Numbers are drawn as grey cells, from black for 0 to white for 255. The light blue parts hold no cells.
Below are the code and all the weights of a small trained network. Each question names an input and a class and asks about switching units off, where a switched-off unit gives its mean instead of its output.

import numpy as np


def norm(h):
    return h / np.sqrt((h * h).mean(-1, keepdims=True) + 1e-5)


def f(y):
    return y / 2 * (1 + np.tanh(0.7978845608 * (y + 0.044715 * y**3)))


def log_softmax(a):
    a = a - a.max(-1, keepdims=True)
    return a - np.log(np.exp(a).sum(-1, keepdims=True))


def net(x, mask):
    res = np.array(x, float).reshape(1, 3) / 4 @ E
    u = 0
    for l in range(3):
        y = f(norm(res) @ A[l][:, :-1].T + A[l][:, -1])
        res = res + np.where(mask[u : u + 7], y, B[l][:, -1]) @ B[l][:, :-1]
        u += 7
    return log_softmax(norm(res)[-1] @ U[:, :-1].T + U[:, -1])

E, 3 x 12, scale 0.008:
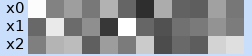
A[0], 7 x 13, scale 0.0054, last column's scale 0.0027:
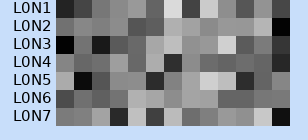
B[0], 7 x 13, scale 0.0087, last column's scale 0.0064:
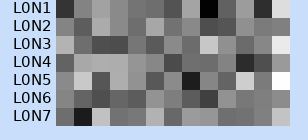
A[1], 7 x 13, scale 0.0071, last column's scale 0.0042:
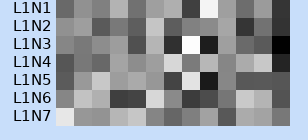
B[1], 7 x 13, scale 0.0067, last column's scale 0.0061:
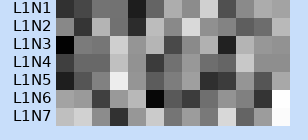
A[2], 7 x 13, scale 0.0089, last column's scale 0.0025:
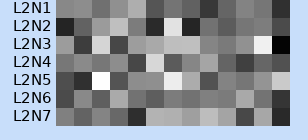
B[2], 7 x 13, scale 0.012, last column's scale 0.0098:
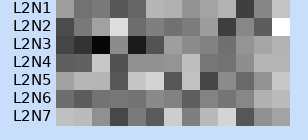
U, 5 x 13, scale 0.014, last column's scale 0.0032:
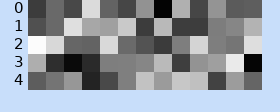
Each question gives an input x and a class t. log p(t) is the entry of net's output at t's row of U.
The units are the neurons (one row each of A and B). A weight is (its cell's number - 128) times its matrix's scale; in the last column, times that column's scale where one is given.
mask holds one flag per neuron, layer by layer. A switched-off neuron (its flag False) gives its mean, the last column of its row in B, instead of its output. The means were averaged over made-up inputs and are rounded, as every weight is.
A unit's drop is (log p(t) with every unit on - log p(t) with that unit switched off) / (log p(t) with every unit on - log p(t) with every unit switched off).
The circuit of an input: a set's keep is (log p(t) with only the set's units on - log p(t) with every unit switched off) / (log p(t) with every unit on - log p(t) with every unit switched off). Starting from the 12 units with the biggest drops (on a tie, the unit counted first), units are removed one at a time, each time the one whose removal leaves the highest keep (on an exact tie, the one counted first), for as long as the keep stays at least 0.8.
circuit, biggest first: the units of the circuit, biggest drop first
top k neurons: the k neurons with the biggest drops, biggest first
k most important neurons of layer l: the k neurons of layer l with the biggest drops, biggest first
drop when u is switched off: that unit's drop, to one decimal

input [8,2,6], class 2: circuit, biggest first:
[L1N6]
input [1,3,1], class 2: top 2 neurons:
[L0N1 L1N6]
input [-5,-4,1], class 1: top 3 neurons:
[L0N1 L1N6 L2N5]
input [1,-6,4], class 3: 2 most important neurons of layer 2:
[L2N3 L2N2]
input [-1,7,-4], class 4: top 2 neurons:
[L0N1 L2N7]
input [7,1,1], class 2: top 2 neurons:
[L0N1 L0N7]
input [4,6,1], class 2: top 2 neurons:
[L1N6 L0N1]
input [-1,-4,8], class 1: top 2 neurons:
[L2N5 L0N3]
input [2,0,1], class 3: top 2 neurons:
[L0N1 L0N5]
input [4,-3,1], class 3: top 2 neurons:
[L1N6 L2N3]
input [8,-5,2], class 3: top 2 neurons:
[L2N3 L1N6]
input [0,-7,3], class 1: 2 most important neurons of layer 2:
[L2N5 L2N2]
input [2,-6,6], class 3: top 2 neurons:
[L2N3 L0N1]
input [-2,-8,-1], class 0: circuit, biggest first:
[L0N5]
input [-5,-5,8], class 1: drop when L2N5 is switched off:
0.1
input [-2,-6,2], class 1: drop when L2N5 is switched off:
0.1
